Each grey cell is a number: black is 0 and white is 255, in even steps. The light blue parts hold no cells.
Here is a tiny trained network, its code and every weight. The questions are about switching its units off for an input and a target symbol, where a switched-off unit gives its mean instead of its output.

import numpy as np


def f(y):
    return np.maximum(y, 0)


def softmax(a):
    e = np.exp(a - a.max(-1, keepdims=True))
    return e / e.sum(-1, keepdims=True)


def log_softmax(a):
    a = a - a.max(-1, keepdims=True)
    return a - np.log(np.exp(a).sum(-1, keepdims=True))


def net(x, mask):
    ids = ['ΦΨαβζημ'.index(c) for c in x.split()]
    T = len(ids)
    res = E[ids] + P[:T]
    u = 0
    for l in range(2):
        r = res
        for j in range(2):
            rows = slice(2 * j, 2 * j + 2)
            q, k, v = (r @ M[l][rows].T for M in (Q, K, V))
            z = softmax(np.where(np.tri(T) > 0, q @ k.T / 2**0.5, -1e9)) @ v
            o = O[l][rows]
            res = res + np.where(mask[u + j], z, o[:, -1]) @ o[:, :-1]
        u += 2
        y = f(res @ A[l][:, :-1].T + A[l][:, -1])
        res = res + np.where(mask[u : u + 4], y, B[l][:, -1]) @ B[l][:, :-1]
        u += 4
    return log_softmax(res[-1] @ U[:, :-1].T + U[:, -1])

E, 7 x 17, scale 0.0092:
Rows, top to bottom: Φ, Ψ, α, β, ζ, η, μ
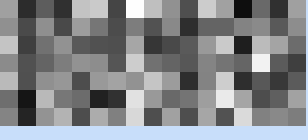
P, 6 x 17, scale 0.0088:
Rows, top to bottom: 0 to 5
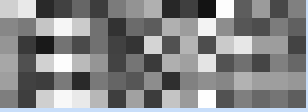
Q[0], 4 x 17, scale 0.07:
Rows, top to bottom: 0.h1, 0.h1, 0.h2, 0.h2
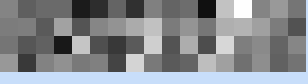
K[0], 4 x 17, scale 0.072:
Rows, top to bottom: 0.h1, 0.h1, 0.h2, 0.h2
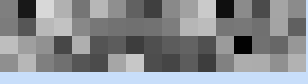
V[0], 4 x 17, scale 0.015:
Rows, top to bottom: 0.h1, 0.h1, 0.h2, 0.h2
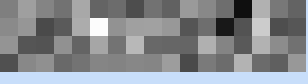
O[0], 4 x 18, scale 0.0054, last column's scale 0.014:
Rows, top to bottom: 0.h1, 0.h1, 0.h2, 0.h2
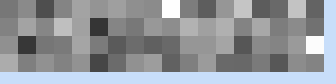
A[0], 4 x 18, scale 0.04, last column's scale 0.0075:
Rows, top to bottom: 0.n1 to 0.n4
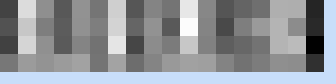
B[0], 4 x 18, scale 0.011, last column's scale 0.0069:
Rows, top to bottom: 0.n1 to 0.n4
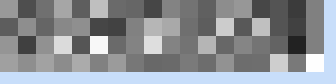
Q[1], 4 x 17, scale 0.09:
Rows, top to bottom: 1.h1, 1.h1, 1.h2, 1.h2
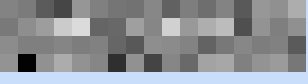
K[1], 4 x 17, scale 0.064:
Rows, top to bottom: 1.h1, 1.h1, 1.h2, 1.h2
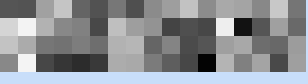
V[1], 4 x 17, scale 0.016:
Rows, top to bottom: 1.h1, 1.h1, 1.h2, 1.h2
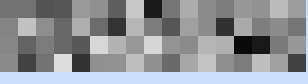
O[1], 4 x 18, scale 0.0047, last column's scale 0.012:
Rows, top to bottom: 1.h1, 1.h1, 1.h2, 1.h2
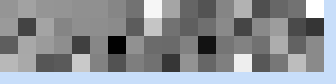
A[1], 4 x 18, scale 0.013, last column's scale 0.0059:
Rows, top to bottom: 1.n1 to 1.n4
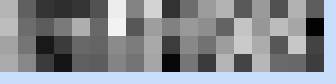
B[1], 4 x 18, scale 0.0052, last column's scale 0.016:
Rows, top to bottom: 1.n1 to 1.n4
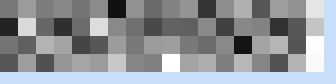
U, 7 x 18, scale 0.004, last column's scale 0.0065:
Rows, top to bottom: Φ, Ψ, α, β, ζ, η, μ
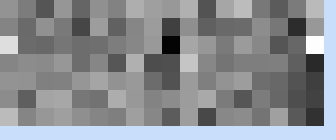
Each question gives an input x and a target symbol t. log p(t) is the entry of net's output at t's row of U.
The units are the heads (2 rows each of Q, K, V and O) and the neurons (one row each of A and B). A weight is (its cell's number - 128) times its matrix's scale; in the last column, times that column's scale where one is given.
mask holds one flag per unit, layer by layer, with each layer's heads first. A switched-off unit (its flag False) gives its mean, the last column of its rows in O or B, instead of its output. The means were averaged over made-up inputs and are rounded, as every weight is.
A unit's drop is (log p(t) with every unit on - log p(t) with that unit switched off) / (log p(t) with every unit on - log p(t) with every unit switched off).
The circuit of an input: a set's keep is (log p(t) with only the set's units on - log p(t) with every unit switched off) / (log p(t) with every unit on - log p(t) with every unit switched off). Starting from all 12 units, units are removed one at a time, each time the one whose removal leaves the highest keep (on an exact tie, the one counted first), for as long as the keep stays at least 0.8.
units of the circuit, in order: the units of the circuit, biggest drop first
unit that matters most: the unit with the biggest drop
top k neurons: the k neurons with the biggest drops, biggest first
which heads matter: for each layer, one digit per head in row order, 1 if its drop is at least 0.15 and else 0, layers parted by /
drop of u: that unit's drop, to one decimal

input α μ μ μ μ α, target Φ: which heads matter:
11 / 10
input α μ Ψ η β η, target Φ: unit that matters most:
0.h1
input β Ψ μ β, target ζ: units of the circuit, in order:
0.h1; 1.n2; 0.n4; 1.h2
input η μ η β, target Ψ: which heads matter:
10 / 01
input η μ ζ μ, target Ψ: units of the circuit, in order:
0.h1; 1.h2
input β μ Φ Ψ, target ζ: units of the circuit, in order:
0.h1; 1.n2; 0.n4; 1.h2
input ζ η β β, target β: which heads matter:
00 / 11
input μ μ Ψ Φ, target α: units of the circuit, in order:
1.h2; 0.h1; 1.n4
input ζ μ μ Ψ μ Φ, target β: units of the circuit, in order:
1.h1; 1.h2
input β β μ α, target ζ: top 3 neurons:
1.n2; 0.n4; 1.n3
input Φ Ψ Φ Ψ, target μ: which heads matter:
10 / 01
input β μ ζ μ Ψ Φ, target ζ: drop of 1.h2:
0.3
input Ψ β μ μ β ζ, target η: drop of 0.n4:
-0.1
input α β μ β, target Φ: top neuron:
1.n3
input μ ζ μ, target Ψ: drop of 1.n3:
1.2
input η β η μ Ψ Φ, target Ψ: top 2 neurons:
1.n4; 0.n4
